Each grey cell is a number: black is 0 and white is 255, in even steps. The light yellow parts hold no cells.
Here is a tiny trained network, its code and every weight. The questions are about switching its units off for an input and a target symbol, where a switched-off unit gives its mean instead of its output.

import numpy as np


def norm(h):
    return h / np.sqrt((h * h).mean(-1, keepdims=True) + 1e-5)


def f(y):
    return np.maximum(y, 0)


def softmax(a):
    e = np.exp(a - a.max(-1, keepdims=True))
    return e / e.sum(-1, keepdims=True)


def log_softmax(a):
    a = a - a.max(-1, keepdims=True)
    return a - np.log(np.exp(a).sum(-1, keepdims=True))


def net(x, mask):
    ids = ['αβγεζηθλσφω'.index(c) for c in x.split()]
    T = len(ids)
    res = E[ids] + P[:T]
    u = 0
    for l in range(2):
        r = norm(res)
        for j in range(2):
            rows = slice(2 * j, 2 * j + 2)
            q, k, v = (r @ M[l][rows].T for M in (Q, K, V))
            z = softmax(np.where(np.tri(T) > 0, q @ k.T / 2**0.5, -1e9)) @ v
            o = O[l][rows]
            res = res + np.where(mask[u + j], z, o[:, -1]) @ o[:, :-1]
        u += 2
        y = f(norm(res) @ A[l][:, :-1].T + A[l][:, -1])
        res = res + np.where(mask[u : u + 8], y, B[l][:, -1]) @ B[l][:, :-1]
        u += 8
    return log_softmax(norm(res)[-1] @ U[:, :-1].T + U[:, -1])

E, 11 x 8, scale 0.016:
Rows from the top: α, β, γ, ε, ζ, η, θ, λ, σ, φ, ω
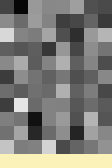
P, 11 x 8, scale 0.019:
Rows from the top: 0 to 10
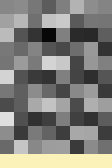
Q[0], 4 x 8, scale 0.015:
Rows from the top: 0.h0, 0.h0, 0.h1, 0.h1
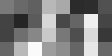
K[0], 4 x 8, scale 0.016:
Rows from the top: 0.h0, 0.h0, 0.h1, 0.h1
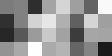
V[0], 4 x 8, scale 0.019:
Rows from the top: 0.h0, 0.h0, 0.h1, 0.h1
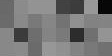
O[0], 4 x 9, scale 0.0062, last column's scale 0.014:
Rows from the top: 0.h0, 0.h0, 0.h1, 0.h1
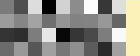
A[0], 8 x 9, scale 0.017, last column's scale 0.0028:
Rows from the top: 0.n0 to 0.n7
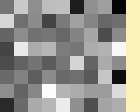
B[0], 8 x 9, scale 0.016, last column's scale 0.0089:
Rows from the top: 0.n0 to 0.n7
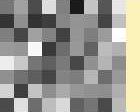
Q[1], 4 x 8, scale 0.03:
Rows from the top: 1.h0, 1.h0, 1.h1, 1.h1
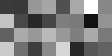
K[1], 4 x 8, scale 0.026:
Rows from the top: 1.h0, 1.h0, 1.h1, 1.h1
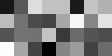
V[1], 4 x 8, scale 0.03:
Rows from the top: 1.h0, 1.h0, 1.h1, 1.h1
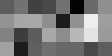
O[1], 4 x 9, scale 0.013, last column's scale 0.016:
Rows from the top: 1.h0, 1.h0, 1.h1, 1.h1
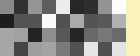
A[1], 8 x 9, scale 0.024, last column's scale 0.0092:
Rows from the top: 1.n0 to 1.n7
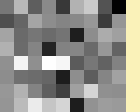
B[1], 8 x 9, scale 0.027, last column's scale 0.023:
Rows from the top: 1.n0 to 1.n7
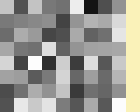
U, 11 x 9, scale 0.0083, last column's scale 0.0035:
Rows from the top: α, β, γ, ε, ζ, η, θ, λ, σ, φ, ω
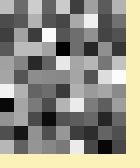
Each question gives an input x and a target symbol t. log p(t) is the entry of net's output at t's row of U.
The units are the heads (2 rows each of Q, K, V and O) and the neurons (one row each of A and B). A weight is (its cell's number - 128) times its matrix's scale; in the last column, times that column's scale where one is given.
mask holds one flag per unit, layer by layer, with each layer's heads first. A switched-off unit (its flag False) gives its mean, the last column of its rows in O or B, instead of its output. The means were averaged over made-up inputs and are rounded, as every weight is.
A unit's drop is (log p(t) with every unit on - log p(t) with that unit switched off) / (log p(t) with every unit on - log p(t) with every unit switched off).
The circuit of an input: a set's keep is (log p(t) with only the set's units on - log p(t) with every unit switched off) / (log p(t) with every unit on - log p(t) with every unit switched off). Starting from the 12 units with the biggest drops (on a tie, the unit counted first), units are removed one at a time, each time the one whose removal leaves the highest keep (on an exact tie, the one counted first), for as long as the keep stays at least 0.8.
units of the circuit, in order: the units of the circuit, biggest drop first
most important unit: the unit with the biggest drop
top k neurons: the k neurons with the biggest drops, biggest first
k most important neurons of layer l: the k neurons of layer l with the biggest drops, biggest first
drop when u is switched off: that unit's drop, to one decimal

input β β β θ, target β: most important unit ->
0.h0
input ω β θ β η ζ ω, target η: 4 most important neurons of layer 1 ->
(1.n7, 1.n4, 1.n3, 1.n2)
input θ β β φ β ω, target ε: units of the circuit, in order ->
(0.h1, 1.n4, 1.h1)
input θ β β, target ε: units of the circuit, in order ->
(0.h1, 1.n4, 1.h1)
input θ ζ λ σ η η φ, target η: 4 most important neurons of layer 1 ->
(1.n7, 1.n4, 1.n3, 1.n2)
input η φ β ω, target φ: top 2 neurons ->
(0.n0, 1.n7)
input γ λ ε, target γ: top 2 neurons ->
(0.n5, 1.n4)
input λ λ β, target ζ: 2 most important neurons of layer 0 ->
(0.n1, 0.n0)
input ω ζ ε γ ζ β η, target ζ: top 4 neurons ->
(1.n5, 0.n0, 1.n7, 0.n7)
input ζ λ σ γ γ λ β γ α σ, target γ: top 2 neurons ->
(1.n4, 0.n6)
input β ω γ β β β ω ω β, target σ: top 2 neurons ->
(0.n0, 0.n1)
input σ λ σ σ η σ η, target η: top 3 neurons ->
(1.n7, 0.n7, 1.n4)
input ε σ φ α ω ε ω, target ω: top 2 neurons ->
(1.n0, 0.n6)
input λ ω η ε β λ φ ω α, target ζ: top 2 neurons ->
(1.n5, 0.n1)
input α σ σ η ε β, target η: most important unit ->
1.h1
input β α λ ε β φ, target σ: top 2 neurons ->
(0.n1, 1.n7)
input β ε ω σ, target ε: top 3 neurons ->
(1.n4, 1.n3, 1.n2)
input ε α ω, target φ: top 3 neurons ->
(1.n7, 0.n4, 0.n1)
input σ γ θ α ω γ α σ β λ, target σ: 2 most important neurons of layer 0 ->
(0.n7, 0.n6)
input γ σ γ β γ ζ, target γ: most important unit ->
1.h0
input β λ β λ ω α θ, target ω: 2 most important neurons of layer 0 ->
(0.n6, 0.n3)
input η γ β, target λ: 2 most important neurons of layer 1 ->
(1.n4, 1.n7)
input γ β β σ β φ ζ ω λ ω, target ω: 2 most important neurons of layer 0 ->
(0.n0, 0.n6)
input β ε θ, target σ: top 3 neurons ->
(0.n1, 1.n7, 1.n4)
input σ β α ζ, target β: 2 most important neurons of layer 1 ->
(1.n7, 1.n1)
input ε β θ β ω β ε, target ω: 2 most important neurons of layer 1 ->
(1.n0, 1.n7)
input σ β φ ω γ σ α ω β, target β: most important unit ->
1.h1
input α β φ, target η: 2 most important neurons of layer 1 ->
(1.n7, 1.n3)
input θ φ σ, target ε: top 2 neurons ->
(0.n1, 1.n4)
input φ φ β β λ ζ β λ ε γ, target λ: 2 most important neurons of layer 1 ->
(1.n4, 1.n7)
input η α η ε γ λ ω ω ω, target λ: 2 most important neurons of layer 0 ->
(0.n1, 0.n3)
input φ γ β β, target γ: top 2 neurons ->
(1.n4, 0.n6)
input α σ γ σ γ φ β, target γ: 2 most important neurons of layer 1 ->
(1.n4, 1.n5)
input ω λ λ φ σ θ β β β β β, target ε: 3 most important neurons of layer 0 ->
(0.n7, 0.n3, 0.n2)
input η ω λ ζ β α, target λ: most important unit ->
0.h1
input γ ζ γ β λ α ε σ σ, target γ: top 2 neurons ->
(0.n5, 1.n4)
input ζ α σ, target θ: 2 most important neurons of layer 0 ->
(0.n1, 0.n0)
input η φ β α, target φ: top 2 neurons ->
(1.n7, 0.n0)
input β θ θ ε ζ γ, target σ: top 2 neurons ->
(0.n1, 1.n7)
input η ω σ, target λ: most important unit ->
0.h1
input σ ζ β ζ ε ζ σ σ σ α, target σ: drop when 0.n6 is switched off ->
0.2
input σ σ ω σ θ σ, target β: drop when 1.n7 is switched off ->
0.2
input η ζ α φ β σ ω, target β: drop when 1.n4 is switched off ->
0.1
